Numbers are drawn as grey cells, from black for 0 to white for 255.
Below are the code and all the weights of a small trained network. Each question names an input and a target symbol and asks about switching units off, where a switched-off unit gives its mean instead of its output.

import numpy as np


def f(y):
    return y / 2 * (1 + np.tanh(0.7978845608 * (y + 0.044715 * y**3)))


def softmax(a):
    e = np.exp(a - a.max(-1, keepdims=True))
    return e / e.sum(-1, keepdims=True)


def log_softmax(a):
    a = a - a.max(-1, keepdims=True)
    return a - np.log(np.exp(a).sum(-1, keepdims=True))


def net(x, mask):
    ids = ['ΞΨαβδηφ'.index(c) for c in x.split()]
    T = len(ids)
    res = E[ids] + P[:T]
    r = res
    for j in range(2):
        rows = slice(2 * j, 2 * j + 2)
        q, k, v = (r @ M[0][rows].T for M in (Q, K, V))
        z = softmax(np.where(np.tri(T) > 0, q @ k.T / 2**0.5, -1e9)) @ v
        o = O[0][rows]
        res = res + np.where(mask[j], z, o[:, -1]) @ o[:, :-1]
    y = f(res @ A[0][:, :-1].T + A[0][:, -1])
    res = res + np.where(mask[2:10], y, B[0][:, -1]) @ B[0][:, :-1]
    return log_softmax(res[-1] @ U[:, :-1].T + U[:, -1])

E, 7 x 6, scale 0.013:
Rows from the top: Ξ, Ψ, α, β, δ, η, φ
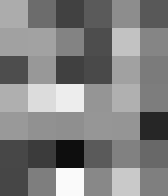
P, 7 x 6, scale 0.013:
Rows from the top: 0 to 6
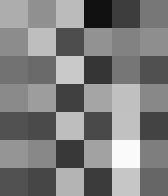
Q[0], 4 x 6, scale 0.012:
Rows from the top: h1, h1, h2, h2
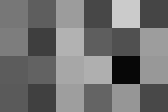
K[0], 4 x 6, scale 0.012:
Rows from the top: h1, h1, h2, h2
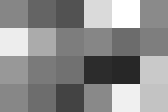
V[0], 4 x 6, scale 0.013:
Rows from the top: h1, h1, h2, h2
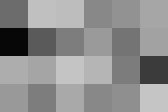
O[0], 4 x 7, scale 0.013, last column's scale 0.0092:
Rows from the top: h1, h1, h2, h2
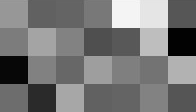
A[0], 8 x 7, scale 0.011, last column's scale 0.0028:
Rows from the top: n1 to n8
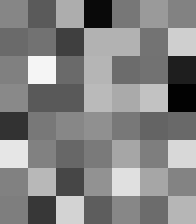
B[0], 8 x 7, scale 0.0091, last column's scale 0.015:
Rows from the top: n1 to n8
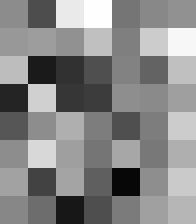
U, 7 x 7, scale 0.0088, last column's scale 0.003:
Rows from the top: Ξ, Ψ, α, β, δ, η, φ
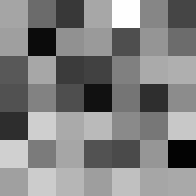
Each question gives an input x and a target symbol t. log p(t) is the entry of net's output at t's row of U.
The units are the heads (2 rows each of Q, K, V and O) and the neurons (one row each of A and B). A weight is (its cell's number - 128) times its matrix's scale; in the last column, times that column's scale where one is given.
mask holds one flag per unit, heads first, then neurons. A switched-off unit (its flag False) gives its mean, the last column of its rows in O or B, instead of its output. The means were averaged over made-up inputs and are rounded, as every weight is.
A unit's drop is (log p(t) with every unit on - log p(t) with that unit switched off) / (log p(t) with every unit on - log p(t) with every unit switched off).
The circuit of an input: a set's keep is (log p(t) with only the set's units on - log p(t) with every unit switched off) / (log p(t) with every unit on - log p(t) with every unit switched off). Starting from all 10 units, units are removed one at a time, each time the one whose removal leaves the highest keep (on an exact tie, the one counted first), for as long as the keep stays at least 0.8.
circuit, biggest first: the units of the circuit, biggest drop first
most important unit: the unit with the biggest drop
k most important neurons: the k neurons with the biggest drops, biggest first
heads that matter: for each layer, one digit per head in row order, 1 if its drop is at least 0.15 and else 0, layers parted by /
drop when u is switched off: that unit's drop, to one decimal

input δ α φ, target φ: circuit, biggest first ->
[h2; n7]
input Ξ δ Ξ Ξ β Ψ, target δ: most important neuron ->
[n3]
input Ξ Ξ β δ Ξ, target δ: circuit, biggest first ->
[h2; n3]
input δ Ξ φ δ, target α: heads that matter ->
10
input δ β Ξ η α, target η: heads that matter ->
11
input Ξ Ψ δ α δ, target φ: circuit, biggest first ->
[h2; n6]
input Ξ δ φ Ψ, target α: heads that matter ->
10
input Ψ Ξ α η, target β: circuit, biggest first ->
[h1; n2]
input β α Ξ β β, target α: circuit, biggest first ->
[h1; n4; n8; h2]
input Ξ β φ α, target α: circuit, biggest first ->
[h1; n4]
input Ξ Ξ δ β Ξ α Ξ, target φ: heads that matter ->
01
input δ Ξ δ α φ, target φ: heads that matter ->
11
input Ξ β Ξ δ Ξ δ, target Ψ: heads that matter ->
01
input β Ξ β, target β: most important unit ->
n2
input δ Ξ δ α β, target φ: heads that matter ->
11
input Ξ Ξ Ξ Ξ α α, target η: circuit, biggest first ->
[n7; h2]
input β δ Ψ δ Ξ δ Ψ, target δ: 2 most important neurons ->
[n3; n5]
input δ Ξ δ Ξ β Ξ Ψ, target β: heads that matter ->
10
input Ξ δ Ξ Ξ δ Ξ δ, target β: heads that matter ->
10
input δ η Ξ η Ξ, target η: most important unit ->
h2
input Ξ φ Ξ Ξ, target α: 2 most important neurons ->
[n4; n7]
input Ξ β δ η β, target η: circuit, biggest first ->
[h2; h1]
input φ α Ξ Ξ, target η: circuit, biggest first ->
[n7; h2]
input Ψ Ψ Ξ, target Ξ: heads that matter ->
10
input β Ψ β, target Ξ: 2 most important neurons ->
[n8; n7]
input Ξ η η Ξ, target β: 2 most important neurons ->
[n2; n3]
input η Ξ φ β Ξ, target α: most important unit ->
n4
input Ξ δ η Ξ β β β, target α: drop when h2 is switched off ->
0.3
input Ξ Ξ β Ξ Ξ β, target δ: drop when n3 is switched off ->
0.0
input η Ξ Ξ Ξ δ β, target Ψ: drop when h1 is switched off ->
0.0
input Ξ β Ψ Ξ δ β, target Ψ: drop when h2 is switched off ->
0.3
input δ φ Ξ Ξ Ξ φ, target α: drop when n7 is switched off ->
0.1
